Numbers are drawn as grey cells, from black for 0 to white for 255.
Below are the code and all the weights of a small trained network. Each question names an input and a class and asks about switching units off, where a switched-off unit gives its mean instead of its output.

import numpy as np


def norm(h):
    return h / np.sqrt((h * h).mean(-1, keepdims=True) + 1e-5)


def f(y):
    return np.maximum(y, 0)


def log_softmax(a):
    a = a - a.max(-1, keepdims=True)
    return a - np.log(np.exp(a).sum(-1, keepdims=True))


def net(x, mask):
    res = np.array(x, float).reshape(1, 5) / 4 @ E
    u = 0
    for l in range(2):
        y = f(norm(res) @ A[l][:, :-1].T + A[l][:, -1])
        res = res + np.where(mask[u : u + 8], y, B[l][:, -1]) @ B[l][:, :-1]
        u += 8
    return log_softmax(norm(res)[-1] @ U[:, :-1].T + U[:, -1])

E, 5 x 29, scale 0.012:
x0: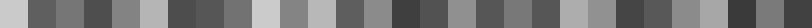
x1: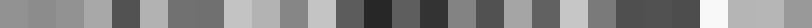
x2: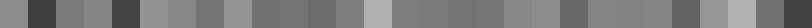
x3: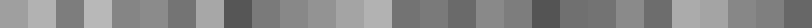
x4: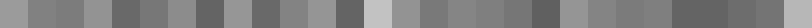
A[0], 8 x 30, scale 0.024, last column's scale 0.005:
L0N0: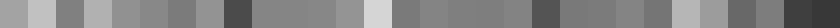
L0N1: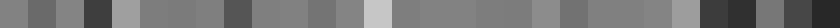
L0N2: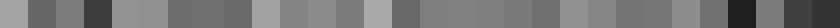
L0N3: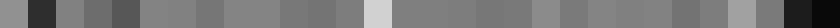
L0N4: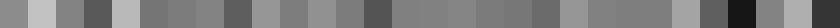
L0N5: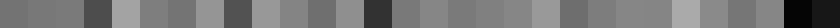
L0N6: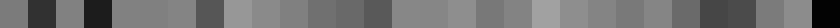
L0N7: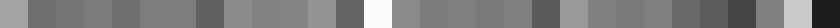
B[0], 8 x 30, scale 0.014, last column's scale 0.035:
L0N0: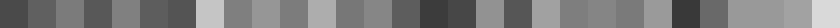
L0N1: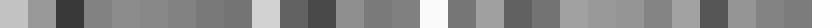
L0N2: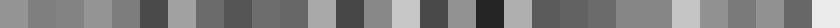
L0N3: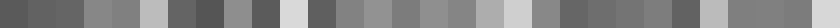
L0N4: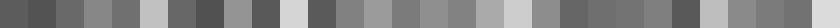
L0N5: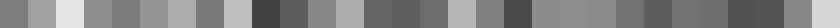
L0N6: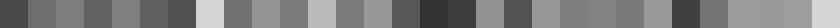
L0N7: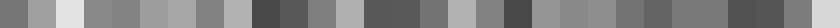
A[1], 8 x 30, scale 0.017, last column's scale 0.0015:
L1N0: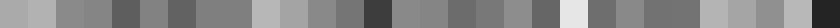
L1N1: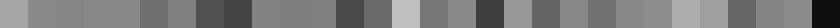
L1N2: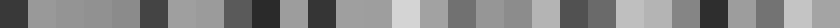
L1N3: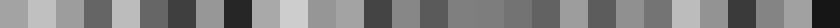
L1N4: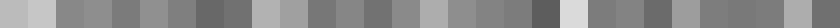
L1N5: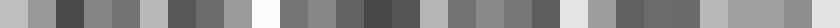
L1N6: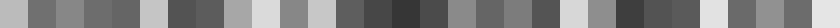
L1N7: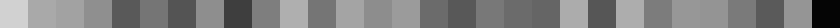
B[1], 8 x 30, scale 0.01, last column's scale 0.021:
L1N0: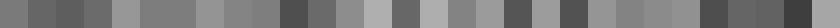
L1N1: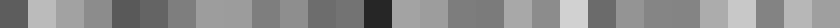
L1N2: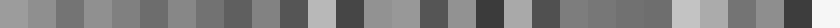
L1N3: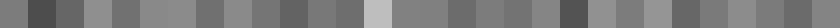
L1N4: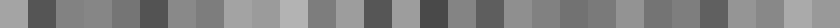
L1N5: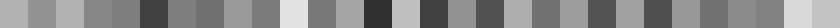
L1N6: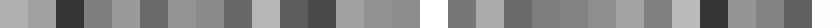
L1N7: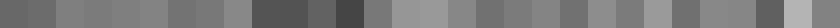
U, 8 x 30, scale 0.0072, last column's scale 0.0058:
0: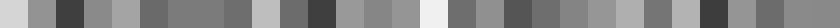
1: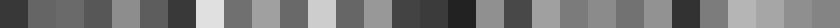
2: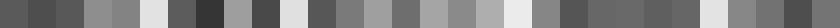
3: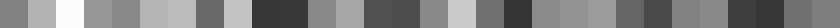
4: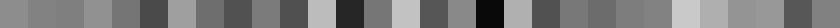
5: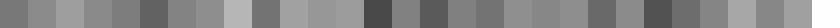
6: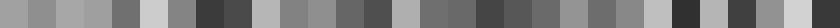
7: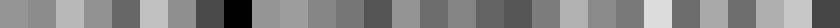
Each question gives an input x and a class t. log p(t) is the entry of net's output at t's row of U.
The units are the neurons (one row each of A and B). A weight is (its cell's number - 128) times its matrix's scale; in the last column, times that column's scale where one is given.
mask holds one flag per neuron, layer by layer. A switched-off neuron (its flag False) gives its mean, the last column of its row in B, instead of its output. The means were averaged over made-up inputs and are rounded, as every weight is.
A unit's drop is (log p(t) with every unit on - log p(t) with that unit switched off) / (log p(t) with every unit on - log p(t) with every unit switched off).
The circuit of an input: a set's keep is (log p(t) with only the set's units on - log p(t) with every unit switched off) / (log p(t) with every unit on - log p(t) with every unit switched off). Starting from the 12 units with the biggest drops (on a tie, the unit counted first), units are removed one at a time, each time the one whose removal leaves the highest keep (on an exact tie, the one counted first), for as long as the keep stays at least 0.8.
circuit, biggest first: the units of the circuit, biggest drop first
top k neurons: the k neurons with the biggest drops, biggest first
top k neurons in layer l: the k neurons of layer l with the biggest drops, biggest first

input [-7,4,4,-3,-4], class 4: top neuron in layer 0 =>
(L0N7)
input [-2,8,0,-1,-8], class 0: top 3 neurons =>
(L1N6; L0N7; L0N2)
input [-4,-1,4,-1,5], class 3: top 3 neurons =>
(L0N7; L0N4; L0N2)
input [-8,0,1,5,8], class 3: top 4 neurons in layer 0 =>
(L0N7; L0N2; L0N6; L0N1)
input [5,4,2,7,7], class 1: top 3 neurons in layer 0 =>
(L0N0; L0N5; L0N1)
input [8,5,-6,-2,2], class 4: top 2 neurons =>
(L0N2; L0N3)
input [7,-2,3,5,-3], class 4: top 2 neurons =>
(L0N2; L0N6)
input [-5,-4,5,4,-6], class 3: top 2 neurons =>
(L0N5; L0N2)
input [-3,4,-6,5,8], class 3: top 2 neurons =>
(L0N7; L0N3)
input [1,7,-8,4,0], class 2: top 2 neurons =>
(L0N4; L0N1)
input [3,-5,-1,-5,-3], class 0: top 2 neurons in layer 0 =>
(L0N1; L0N0)
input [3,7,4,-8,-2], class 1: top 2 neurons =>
(L0N6; L0N1)
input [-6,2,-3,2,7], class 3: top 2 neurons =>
(L0N7; L0N1)
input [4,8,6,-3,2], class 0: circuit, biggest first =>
(L1N6)
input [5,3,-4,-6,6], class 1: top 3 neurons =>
(L0N6; L0N5; L0N1)
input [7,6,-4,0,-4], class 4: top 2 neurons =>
(L0N2; L0N1)
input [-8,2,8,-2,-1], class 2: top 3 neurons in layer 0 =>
(L0N2; L0N3; L0N1)
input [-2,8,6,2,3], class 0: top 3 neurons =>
(L0N4; L1N6; L0N2)
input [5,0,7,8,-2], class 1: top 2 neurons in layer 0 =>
(L0N0; L0N4)
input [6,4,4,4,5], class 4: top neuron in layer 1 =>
(L1N6)
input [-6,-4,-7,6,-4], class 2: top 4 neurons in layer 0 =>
(L0N4; L0N6; L0N2; L0N7)
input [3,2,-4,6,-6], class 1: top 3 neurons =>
(L0N0; L0N7; L0N3)
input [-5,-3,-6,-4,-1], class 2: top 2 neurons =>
(L0N4; L0N2)
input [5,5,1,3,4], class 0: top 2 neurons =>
(L1N6; L0N5)
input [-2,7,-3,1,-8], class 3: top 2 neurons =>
(L0N5; L0N1)
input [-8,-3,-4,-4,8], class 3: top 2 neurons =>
(L0N7; L0N2)
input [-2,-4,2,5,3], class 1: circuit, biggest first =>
(L0N0)
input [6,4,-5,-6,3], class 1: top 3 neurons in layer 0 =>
(L0N6; L0N1; L0N3)
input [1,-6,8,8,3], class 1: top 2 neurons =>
(L0N0; L0N4)
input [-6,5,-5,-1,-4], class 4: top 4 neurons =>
(L0N7; L0N5; L0N3; L0N6)
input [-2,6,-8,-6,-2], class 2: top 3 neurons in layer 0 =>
(L0N4; L0N1; L0N0)
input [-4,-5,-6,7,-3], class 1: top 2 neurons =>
(L0N0; L0N3)
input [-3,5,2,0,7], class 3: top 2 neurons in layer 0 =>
(L0N7; L0N1)
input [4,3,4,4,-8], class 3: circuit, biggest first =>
(L0N5)
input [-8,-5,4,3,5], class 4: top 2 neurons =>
(L1N2; L0N5)
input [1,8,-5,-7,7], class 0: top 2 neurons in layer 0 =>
(L0N0; L0N5)
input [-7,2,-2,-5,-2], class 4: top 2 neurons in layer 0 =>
(L0N0; L0N1)
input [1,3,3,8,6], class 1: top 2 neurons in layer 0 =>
(L0N0; L0N5)
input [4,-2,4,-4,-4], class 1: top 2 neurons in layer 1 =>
(L1N2; L1N5)
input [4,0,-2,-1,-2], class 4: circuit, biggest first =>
(L0N2)
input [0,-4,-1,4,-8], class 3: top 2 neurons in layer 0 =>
(L0N5; L0N6)
